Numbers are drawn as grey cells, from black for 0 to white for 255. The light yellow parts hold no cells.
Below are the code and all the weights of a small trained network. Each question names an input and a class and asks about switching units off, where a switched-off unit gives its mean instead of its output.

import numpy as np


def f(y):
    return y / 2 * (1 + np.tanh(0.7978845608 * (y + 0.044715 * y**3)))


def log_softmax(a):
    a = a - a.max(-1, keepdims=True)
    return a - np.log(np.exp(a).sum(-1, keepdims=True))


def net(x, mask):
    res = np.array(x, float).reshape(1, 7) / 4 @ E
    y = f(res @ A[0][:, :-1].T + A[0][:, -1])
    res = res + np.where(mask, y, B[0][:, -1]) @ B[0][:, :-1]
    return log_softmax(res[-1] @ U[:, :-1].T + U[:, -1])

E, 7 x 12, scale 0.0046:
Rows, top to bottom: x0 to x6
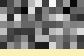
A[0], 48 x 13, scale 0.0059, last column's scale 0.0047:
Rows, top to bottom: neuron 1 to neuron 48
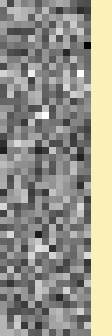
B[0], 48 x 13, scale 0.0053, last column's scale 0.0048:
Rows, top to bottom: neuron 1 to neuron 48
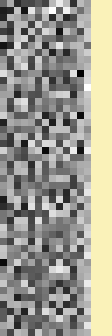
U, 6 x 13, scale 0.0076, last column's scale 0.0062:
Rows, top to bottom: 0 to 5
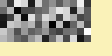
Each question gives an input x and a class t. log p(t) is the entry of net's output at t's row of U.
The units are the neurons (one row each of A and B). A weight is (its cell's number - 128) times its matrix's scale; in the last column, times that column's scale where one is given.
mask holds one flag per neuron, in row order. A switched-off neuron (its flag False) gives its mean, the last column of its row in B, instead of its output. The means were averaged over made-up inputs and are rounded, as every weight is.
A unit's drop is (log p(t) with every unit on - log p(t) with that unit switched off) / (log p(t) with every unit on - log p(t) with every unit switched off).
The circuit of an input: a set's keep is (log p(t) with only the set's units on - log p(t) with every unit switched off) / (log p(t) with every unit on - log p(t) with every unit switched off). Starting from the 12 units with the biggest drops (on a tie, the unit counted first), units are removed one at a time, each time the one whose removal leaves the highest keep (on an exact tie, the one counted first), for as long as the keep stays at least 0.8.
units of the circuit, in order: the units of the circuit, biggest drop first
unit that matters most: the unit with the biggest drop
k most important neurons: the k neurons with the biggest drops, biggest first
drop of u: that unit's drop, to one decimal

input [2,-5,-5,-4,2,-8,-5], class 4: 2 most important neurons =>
[neuron 11; neuron 22]
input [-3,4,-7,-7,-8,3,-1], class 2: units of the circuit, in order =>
[neuron 2]
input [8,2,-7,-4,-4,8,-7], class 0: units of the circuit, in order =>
[neuron 15; neuron 35]
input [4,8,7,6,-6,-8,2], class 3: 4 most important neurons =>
[neuron 18; neuron 44; neuron 38; neuron 8]
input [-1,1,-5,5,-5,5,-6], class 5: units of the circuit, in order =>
[neuron 36; neuron 17]
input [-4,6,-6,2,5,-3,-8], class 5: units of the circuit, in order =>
[neuron 11; neuron 36]
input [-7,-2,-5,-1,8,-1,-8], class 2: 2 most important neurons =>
[neuron 30; neuron 5]
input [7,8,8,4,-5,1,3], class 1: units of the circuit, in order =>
[neuron 1; neuron 46]
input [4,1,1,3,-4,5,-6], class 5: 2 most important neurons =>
[neuron 36; neuron 17]
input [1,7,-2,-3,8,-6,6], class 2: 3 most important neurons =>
[neuron 45; neuron 30; neuron 5]
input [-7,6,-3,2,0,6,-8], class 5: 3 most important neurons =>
[neuron 17; neuron 36; neuron 15]
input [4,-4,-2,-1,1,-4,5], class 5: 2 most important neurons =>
[neuron 22; neuron 28]
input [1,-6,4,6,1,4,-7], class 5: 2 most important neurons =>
[neuron 17; neuron 36]
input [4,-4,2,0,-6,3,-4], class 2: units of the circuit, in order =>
[neuron 21]
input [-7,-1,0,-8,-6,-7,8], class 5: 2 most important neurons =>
[neuron 22; neuron 28]
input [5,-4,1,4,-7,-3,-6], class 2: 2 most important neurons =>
[neuron 21; neuron 2]
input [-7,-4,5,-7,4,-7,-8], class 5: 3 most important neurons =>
[neuron 11; neuron 17; neuron 42]
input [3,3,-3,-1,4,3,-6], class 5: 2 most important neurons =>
[neuron 17; neuron 36]
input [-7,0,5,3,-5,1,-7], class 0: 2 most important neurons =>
[neuron 24; neuron 48]
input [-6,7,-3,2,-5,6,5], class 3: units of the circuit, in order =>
[neuron 8]
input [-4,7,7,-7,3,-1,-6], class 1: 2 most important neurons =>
[neuron 1; neuron 26]
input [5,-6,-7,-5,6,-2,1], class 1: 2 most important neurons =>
[neuron 14; neuron 39]
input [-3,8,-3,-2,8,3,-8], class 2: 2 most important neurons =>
[neuron 5; neuron 30]
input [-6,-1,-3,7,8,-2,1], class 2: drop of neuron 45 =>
0.2
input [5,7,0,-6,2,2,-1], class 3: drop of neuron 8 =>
0.1
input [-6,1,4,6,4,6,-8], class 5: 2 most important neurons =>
[neuron 17; neuron 36]
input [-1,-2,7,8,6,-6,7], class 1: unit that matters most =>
neuron 47
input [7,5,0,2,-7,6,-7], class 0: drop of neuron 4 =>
-0.1
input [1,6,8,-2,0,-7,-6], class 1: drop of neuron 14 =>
0.0
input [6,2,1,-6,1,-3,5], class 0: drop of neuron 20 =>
0.1
